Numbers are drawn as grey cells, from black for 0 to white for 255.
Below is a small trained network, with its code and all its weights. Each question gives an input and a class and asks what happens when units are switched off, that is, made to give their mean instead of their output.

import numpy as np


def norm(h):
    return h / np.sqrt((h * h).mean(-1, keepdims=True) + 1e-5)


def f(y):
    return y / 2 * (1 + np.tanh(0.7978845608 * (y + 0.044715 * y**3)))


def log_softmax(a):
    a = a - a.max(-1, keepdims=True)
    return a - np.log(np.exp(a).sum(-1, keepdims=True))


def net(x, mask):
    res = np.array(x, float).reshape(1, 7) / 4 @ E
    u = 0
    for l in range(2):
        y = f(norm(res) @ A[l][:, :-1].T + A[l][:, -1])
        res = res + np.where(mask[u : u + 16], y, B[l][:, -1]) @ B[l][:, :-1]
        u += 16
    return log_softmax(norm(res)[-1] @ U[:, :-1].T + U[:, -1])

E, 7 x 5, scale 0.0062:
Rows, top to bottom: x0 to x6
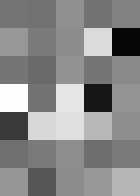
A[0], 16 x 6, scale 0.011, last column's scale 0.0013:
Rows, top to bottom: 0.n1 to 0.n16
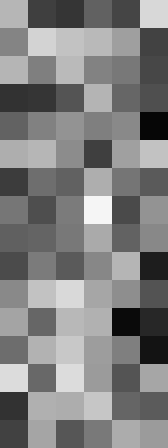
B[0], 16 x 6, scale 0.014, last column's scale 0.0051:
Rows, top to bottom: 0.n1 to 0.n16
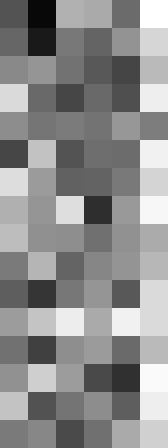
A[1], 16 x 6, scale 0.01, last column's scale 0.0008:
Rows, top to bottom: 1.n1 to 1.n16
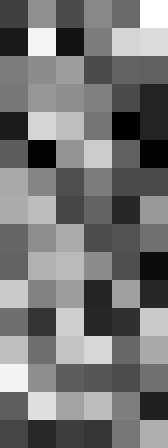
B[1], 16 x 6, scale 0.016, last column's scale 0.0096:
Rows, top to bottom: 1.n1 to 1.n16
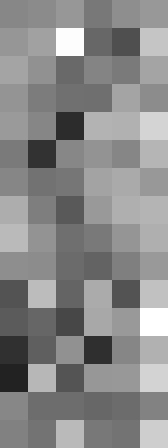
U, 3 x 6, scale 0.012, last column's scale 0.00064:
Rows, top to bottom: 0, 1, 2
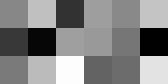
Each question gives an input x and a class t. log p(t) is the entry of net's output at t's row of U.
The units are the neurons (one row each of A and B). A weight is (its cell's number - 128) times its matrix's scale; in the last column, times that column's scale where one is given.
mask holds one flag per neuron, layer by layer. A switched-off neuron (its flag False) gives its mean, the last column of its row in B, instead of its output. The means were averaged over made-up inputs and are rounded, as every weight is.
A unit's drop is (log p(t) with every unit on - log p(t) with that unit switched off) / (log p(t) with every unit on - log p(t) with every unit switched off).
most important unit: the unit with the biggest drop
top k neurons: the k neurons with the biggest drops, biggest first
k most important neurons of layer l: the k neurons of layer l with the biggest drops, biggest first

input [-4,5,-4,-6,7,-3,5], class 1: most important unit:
0.n2
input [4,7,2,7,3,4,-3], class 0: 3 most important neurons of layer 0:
[0.n14 0.n3 0.n8]
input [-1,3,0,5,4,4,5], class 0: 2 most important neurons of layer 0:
[0.n14 0.n1]
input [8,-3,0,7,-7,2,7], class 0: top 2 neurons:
[0.n2 0.n11]
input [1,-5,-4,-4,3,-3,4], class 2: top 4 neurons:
[1.n2 0.n10 0.n16 1.n12]
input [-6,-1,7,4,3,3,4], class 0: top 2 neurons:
[0.n14 0.n1]
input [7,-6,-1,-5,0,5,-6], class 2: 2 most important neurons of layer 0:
[0.n16 0.n10]
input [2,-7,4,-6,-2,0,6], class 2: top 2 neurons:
[1.n2 0.n15]
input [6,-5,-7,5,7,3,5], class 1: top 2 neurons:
[0.n2 0.n11]
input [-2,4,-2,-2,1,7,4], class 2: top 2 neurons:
[0.n12 0.n8]
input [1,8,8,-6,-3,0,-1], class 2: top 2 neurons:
[0.n8 0.n12]
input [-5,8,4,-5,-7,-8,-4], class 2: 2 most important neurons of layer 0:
[0.n12 0.n8]
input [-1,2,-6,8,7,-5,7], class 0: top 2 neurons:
[0.n14 0.n1]
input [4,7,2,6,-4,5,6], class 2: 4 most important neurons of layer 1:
[1.n13 1.n8 1.n14 1.n7]
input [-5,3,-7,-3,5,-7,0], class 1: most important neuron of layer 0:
[0.n2]
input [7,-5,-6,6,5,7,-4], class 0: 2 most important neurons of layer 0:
[0.n1 0.n6]
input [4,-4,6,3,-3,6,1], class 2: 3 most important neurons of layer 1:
[1.n2 1.n16 1.n14]
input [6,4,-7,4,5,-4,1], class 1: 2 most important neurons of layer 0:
[0.n11 0.n2]
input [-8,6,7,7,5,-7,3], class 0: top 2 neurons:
[0.n14 1.n5]
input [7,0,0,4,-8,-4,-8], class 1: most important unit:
0.n1
